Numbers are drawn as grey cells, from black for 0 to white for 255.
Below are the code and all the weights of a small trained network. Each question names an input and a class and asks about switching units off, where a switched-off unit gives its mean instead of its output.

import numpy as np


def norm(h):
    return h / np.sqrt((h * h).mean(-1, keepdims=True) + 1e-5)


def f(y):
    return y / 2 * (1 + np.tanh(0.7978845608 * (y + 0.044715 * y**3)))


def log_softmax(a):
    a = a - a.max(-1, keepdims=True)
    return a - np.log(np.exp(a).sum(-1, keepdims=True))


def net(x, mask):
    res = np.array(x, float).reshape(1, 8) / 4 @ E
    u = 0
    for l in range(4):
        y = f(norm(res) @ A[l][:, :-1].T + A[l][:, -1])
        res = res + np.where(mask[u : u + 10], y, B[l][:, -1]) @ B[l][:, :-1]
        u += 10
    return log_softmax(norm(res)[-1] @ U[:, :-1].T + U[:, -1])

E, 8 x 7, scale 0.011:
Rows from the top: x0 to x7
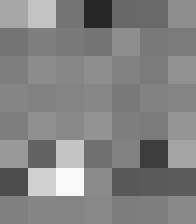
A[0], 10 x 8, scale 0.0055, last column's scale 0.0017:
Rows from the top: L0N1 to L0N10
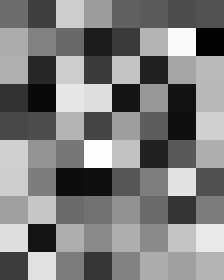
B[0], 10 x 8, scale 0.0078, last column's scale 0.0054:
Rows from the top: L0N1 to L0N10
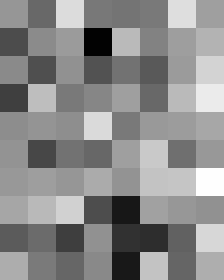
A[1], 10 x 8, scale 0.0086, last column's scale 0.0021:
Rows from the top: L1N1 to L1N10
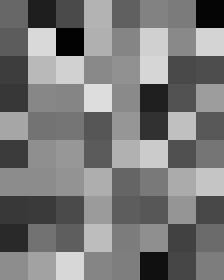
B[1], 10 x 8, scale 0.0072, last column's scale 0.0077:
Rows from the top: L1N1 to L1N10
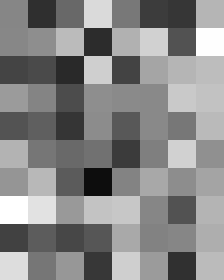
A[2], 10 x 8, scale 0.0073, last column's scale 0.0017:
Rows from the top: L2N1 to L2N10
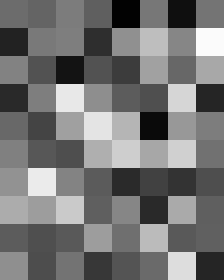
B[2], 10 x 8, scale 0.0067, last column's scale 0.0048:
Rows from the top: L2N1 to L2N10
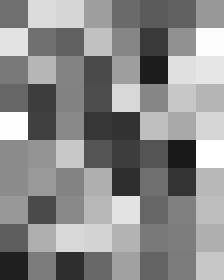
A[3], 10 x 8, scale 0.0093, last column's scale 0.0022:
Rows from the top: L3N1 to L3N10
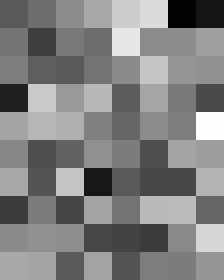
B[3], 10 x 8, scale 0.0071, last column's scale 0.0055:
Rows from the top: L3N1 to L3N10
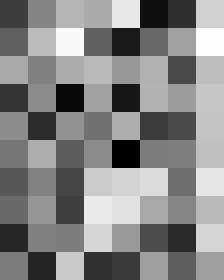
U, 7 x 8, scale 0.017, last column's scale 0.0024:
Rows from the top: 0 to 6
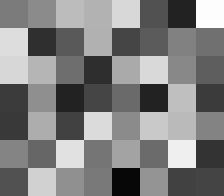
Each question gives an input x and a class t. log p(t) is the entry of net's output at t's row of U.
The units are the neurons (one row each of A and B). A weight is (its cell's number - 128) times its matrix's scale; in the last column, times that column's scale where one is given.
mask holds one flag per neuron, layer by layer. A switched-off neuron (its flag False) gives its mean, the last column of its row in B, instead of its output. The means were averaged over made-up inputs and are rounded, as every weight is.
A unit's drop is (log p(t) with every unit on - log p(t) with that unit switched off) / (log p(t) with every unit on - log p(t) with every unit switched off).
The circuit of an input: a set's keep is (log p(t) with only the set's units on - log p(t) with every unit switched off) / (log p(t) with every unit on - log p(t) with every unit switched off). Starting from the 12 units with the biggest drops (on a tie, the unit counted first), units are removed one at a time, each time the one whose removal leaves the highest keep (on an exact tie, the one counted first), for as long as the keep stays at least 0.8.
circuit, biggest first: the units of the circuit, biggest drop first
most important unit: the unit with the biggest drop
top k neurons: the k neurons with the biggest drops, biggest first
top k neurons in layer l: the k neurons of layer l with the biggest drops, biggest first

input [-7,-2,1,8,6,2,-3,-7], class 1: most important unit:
L2N5
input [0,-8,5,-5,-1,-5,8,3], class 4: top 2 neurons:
[L1N3; L2N6]
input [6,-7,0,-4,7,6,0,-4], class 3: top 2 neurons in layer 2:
[L2N10; L2N6]
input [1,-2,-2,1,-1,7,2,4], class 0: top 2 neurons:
[L1N10; L0N7]
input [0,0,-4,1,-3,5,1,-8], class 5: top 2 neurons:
[L0N1; L2N8]
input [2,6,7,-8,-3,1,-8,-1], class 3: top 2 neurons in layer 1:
[L1N10; L1N5]
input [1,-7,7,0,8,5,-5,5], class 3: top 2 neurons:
[L0N2; L1N5]
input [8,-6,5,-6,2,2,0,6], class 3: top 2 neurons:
[L1N2; L1N8]
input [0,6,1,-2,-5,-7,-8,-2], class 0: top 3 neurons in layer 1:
[L1N7; L1N1; L1N4]
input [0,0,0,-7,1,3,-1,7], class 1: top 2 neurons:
[L0N9; L1N8]
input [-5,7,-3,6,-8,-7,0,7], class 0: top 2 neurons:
[L1N2; L3N1]
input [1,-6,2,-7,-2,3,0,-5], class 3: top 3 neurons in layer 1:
[L1N5; L1N2; L1N1]
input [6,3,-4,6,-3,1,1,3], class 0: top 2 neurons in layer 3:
[L3N9; L3N5]
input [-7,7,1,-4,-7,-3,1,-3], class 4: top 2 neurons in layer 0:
[L0N4; L0N9]
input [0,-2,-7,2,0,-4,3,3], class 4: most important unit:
L1N3
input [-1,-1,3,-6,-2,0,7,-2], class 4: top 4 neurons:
[L1N3; L0N3; L1N2; L0N5]
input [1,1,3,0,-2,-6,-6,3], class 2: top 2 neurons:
[L3N9; L2N3]
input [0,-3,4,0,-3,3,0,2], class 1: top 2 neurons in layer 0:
[L0N9; L0N8]
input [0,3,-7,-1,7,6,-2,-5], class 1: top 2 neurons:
[L0N9; L1N8]
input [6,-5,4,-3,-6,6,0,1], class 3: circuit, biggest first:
[L2N10]
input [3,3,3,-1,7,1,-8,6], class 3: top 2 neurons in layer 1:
[L1N10; L1N5]
